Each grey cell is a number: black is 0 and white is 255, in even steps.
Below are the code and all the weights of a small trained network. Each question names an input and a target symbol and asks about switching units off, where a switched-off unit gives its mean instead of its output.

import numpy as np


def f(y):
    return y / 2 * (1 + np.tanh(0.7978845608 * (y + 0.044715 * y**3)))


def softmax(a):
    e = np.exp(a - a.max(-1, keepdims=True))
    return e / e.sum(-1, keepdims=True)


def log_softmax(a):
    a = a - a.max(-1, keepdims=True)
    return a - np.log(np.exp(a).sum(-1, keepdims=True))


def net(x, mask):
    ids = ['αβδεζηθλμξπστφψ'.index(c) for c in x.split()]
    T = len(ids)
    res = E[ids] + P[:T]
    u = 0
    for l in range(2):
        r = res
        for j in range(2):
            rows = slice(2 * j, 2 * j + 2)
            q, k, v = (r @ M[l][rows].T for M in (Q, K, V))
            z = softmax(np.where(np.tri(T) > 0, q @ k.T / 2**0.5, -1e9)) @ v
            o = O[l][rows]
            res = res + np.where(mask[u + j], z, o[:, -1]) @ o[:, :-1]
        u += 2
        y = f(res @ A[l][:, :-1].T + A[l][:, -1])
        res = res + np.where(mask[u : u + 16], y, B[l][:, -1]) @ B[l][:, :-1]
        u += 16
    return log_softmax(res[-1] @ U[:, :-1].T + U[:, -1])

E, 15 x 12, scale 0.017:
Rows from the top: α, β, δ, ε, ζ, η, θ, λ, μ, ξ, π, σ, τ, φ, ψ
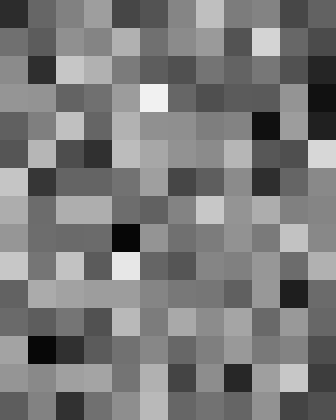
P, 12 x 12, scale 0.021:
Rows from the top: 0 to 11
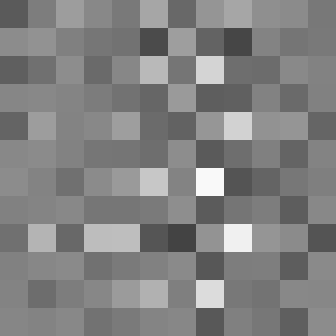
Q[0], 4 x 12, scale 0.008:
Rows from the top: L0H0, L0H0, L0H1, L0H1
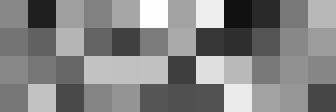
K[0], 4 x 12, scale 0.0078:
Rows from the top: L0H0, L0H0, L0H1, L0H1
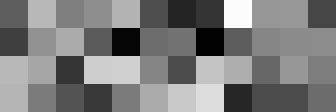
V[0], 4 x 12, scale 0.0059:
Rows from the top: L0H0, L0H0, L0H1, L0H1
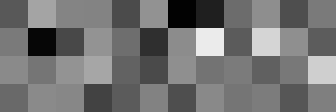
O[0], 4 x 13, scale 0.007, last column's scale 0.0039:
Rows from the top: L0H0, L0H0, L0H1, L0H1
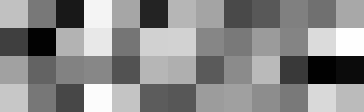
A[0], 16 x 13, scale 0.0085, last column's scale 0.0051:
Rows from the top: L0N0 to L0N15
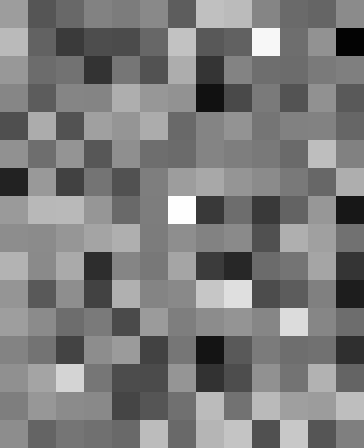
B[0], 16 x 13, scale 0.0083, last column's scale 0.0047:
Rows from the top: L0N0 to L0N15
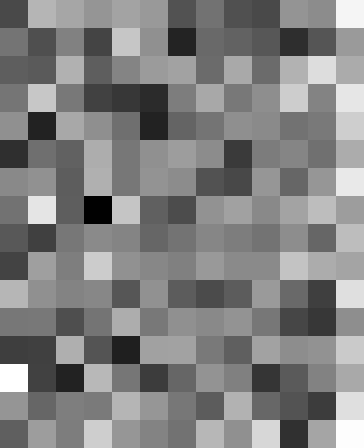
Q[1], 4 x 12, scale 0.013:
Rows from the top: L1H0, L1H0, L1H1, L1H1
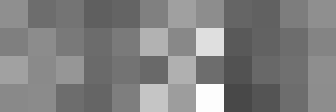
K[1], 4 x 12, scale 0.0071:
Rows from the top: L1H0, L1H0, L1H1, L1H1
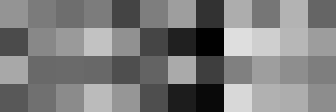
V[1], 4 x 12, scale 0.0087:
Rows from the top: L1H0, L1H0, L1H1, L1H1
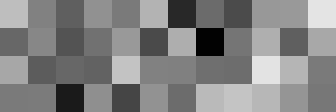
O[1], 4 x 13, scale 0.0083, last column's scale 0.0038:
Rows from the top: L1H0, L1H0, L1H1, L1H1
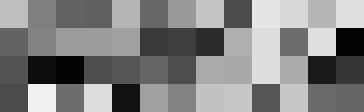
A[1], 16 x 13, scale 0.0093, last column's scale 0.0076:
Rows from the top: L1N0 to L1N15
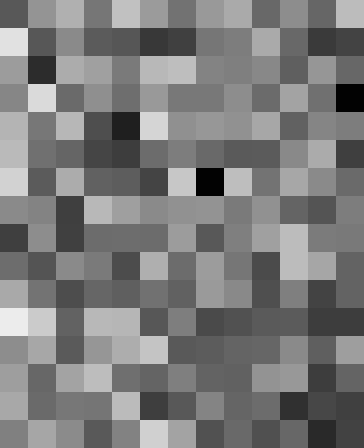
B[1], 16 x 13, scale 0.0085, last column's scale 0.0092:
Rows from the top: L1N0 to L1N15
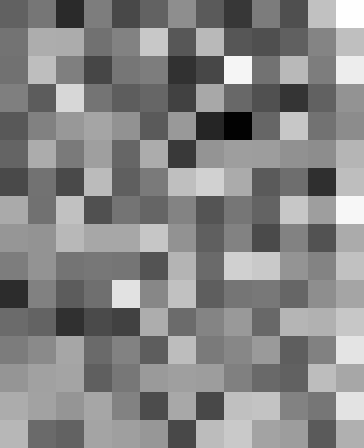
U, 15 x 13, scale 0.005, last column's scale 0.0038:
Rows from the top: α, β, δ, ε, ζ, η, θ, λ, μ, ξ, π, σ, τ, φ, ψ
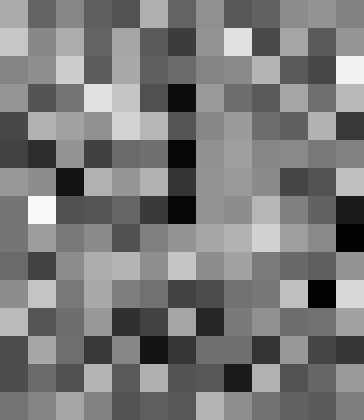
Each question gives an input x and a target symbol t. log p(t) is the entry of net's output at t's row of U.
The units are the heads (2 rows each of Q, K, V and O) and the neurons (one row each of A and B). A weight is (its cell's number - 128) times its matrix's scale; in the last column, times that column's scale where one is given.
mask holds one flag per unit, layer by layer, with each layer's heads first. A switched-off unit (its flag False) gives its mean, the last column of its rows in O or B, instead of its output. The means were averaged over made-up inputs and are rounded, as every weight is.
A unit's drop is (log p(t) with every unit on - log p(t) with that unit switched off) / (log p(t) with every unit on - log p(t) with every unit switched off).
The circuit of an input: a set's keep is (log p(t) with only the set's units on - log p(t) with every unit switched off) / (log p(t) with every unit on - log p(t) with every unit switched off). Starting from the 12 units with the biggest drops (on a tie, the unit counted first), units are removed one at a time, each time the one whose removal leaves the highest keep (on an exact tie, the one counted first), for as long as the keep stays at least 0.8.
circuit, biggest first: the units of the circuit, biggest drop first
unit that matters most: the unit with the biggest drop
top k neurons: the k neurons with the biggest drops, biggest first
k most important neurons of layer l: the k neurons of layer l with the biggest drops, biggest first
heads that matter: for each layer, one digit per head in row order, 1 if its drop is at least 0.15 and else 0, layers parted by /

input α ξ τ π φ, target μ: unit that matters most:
L0H0
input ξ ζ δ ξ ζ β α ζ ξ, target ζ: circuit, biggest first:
(L0H0 L1H1)
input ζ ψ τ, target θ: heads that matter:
10 / 10
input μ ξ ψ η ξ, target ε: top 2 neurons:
(L0N6 L0N8)
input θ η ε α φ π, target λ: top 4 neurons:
(L0N7 L0N3 L0N13 L1N5)
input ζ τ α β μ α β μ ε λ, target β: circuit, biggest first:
(L1N2 L1N0 L0N3)
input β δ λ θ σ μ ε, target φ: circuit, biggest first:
(L0H0 L0N15 L1N0 L1N4)
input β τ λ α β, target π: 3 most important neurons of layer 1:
(L1N4 L1N2 L1N15)
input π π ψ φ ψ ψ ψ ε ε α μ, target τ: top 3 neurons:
(L1N7 L1N10 L0N11)
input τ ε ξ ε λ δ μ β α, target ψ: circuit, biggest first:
(L1H1 L1N3 L0N15)
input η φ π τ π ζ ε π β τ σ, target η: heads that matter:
10 / 01
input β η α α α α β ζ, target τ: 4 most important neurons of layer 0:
(L0N7 L0N3 L0N6 L0N15)
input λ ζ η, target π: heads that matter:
00 / 10
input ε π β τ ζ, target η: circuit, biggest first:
(L0H0 L1H1 L0N8)
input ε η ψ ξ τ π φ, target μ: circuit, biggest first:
(L1H1 L1N9)
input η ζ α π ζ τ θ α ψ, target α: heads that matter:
00 / 11
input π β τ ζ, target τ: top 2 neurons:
(L0N7 L0N9)
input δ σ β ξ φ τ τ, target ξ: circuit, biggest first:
(L1N10 L1H0 L1N9)
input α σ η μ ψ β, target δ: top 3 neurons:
(L0N1 L1N0 L1N14)
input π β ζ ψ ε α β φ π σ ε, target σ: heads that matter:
10 / 00
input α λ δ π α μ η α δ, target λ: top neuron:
(L1N0)
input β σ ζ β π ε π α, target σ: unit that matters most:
L0N6
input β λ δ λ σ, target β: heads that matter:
10 / 11
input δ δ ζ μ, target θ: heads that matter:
00 / 00
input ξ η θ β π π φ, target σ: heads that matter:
10 / 00
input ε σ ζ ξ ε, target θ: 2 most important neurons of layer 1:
(L1N15 L1N0)
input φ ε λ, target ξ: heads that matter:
10 / 11
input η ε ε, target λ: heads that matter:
10 / 10
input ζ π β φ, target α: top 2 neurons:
(L1N11 L1N13)
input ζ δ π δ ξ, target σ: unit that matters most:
L1N14
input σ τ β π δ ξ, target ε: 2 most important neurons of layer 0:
(L0N13 L0N9)
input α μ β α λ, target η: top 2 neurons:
(L1N2 L0N14)
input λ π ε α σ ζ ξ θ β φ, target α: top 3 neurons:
(L1N11 L1N13 L1N2)
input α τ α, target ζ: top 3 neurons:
(L0N6 L1N2 L0N0)
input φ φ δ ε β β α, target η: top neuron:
(L1N2)
